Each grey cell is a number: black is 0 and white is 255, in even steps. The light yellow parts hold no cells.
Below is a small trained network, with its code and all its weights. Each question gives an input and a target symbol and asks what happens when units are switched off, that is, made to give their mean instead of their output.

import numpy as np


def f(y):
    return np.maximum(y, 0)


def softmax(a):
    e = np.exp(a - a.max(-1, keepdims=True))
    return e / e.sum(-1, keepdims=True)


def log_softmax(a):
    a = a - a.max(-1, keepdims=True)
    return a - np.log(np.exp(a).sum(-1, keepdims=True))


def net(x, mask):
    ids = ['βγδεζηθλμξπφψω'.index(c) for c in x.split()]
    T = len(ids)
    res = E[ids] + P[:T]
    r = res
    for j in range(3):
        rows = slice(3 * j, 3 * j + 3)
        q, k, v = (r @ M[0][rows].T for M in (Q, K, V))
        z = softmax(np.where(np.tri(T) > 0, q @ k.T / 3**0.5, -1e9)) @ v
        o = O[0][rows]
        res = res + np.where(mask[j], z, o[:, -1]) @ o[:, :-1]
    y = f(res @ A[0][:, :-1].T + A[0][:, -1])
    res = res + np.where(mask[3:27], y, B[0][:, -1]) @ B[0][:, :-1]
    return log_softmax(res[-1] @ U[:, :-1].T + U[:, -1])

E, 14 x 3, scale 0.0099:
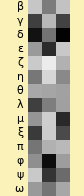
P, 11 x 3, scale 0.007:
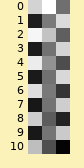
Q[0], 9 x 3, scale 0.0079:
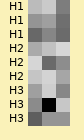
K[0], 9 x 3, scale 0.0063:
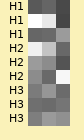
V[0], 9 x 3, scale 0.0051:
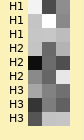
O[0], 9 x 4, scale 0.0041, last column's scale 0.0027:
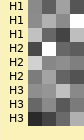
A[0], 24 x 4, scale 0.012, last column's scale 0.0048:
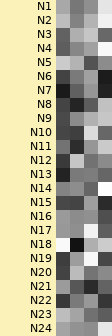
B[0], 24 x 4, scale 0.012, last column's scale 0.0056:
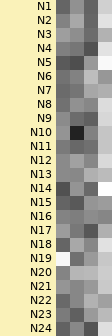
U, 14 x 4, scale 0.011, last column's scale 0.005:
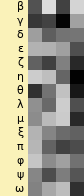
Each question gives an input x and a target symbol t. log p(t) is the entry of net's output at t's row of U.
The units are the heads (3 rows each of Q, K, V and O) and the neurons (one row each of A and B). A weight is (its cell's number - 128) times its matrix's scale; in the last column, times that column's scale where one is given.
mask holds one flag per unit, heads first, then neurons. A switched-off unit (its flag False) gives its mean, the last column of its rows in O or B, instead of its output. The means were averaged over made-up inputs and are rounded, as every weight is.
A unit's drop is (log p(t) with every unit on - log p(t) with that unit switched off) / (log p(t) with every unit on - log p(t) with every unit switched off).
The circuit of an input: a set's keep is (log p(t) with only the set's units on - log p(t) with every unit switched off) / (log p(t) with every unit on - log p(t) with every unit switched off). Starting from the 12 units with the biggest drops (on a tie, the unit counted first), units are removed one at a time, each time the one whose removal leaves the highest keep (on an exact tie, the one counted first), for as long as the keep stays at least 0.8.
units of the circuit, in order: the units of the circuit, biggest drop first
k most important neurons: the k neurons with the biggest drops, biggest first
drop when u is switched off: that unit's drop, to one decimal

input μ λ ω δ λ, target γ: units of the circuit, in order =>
N20, N19
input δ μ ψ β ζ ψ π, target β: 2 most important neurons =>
N10, N19
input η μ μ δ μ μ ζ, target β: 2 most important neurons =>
N2, N10
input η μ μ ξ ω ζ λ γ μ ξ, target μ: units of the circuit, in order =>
N20, N13, N19
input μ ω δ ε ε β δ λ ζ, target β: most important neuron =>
N10
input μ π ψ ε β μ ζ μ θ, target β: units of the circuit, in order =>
N10, N18, N19
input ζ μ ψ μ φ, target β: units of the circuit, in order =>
N18, N10, N19
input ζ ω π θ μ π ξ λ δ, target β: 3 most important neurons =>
N10, N8, N21
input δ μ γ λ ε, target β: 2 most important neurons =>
N18, N2
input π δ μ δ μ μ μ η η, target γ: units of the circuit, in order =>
N20, N19, N5
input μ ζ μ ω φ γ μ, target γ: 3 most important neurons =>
N5, N19, N20
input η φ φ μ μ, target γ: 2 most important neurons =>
N5, N19
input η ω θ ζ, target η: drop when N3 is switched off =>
0.1
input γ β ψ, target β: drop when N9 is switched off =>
0.0
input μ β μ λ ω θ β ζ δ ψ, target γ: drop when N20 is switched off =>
0.2
